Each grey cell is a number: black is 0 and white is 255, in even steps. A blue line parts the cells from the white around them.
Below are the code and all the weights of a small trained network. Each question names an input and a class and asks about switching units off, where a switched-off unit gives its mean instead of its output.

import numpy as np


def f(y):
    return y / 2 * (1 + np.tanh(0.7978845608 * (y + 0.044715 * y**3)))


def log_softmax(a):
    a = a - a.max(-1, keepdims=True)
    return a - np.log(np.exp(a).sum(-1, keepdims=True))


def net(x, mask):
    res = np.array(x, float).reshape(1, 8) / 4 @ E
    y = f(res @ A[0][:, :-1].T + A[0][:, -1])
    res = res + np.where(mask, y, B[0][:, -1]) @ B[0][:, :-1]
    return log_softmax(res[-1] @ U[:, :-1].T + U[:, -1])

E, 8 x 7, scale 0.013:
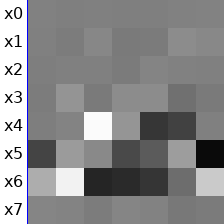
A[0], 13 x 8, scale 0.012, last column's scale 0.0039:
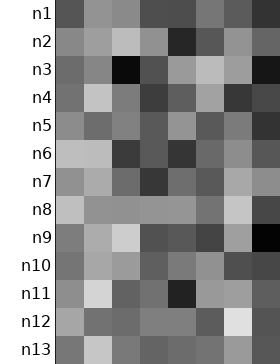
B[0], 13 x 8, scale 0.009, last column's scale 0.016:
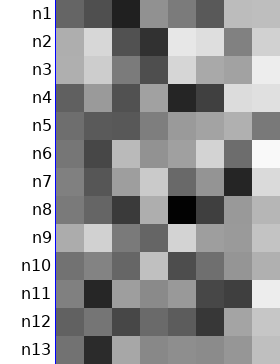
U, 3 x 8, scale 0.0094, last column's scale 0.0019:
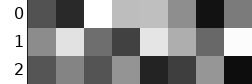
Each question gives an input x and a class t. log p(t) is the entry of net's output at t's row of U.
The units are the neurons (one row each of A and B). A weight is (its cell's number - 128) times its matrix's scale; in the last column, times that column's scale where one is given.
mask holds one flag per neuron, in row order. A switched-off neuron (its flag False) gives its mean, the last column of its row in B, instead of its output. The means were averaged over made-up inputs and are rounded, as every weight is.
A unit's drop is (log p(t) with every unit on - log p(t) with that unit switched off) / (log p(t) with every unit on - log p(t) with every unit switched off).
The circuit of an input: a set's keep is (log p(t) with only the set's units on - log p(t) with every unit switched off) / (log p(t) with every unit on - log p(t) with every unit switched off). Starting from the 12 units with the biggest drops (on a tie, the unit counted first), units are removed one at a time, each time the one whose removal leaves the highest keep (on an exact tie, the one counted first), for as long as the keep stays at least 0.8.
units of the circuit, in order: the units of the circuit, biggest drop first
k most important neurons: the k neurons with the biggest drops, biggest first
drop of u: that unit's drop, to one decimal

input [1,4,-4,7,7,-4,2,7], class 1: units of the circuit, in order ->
(n2)
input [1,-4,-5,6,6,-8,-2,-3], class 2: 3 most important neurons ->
(n8, n3, n12)
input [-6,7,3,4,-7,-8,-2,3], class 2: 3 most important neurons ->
(n8, n2, n12)
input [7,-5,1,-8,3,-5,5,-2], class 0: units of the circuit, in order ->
(n6, n7)
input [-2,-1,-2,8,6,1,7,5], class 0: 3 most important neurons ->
(n11, n7, n6)
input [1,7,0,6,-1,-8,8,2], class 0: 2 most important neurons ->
(n6, n7)
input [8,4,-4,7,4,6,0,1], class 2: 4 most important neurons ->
(n4, n3, n1, n10)
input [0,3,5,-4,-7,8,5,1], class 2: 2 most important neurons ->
(n4, n2)
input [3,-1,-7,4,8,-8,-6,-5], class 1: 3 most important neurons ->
(n2, n4, n9)
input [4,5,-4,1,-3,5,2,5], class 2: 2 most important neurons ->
(n4, n2)
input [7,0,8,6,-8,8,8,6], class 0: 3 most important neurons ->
(n6, n11, n7)
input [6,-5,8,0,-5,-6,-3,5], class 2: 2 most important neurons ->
(n2, n8)
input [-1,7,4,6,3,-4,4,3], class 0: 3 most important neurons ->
(n4, n6, n7)
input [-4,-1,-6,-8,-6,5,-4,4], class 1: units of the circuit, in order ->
(n11)
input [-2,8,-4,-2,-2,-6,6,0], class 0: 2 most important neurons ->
(n6, n7)
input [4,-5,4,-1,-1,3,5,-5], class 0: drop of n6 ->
0.1
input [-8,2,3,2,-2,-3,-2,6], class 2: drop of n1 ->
-0.1
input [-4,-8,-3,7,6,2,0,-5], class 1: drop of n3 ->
0.0
